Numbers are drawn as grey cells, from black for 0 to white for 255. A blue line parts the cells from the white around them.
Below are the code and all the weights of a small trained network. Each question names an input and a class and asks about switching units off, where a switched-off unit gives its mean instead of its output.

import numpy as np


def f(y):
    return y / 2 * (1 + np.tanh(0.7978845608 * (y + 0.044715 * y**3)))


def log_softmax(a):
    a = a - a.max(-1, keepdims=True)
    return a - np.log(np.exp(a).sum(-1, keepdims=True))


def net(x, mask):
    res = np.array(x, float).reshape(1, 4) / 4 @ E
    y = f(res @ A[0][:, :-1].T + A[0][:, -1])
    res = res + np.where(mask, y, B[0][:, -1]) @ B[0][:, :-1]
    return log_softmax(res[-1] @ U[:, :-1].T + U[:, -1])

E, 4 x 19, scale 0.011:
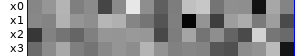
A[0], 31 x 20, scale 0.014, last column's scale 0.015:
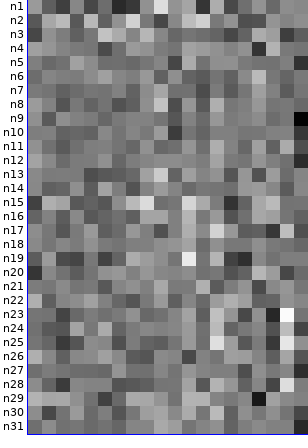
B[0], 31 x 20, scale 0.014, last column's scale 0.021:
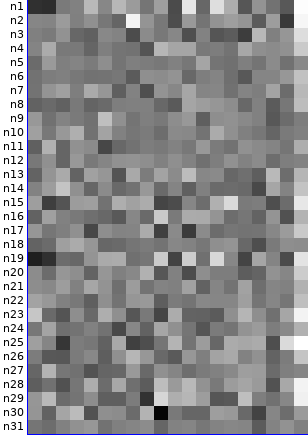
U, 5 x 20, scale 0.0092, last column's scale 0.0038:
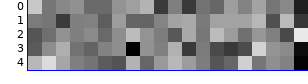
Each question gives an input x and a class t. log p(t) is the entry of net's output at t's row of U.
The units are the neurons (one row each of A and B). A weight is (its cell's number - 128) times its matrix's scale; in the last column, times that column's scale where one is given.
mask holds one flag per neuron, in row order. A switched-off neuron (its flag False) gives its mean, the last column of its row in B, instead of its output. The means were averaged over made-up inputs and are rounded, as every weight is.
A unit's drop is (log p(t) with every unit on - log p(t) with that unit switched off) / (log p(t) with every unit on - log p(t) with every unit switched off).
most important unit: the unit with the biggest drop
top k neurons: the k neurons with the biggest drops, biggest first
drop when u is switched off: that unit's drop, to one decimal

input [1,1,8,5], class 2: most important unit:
n15
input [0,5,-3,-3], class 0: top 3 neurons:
[n1 n19 n29]
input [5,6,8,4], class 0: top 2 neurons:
[n1 n19]
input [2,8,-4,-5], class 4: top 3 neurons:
[n1 n19 n15]
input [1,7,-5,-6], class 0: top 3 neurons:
[n1 n19 n28]
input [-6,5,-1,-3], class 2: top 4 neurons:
[n25 n26 n23 n29]
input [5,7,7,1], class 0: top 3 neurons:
[n1 n19 n3]
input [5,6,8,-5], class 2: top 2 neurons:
[n2 n23]
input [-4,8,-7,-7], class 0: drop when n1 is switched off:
0.4
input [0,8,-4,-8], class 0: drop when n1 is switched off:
0.5
